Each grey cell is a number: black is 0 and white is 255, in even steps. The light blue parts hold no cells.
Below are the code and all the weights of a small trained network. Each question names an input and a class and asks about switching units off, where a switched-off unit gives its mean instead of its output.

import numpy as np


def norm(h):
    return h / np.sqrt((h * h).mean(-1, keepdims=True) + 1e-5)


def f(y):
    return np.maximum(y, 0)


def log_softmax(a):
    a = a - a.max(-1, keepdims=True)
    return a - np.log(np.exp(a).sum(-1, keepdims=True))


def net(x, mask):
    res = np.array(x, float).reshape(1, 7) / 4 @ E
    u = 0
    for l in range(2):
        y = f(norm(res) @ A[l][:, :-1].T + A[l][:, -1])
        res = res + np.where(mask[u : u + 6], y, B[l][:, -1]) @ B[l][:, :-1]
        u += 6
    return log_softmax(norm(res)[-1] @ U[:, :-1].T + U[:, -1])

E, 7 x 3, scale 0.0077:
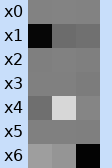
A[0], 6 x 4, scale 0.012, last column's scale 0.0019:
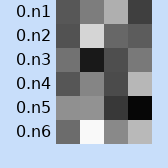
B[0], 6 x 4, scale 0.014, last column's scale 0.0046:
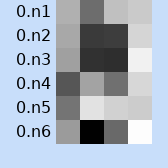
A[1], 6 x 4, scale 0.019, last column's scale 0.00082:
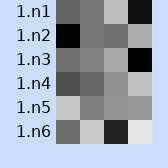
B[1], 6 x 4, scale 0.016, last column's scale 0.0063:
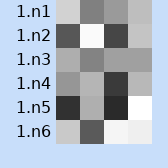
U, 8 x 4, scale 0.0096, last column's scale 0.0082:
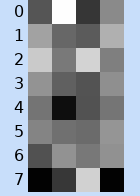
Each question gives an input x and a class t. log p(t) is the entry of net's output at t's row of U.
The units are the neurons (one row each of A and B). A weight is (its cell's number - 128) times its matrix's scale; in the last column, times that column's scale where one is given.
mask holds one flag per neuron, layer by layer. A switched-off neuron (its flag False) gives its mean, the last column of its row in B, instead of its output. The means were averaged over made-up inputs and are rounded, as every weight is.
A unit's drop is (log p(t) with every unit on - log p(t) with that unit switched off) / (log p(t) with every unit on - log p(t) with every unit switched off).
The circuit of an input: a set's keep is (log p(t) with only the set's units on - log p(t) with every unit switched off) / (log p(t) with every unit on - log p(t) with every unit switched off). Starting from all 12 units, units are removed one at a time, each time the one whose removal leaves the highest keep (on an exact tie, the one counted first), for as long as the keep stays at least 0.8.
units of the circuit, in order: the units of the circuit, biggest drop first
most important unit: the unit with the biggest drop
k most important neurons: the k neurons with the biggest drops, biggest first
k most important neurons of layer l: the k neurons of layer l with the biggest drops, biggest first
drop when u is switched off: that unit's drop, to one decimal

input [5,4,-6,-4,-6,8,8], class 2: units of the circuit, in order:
(1.n6; 0.n6; 0.n5)
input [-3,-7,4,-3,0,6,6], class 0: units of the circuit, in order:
(1.n5; 0.n5)
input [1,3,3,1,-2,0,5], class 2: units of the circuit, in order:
(1.n6; 0.n6)
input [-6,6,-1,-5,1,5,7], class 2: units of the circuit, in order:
(1.n6; 0.n5)
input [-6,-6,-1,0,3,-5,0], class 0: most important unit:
1.n5
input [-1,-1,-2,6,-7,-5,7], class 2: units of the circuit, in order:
(1.n6; 0.n6; 0.n5)
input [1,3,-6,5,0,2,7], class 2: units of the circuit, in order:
(1.n6; 0.n5)
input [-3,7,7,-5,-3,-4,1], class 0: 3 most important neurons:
(1.n2; 0.n6; 0.n4)
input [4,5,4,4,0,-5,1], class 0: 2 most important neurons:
(1.n2; 0.n4)
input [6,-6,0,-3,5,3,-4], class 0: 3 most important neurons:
(1.n5; 1.n6; 0.n3)
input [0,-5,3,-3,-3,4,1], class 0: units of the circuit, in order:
(0.n6; 1.n5)
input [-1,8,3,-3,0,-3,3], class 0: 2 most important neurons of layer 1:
(1.n2; 1.n6)
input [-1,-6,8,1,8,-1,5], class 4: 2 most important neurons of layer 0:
(0.n6; 0.n2)
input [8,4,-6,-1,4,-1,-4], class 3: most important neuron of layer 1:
(1.n6)
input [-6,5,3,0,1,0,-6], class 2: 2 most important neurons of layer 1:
(1.n1; 1.n5)
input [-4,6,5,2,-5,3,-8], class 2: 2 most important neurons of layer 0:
(0.n1; 0.n4)
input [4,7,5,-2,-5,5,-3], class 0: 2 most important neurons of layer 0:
(0.n6; 0.n2)
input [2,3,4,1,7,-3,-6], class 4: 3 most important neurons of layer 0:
(0.n6; 0.n2; 0.n5)
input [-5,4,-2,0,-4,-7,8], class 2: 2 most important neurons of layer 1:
(1.n6; 1.n5)
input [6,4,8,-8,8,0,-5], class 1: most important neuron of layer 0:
(0.n3)
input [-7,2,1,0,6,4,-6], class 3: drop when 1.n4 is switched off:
0.1
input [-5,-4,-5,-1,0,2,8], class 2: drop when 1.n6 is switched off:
1.0
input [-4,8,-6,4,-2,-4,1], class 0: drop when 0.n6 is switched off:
0.2
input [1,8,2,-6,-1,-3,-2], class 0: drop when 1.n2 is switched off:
0.2
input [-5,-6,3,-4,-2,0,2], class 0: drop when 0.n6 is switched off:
0.1
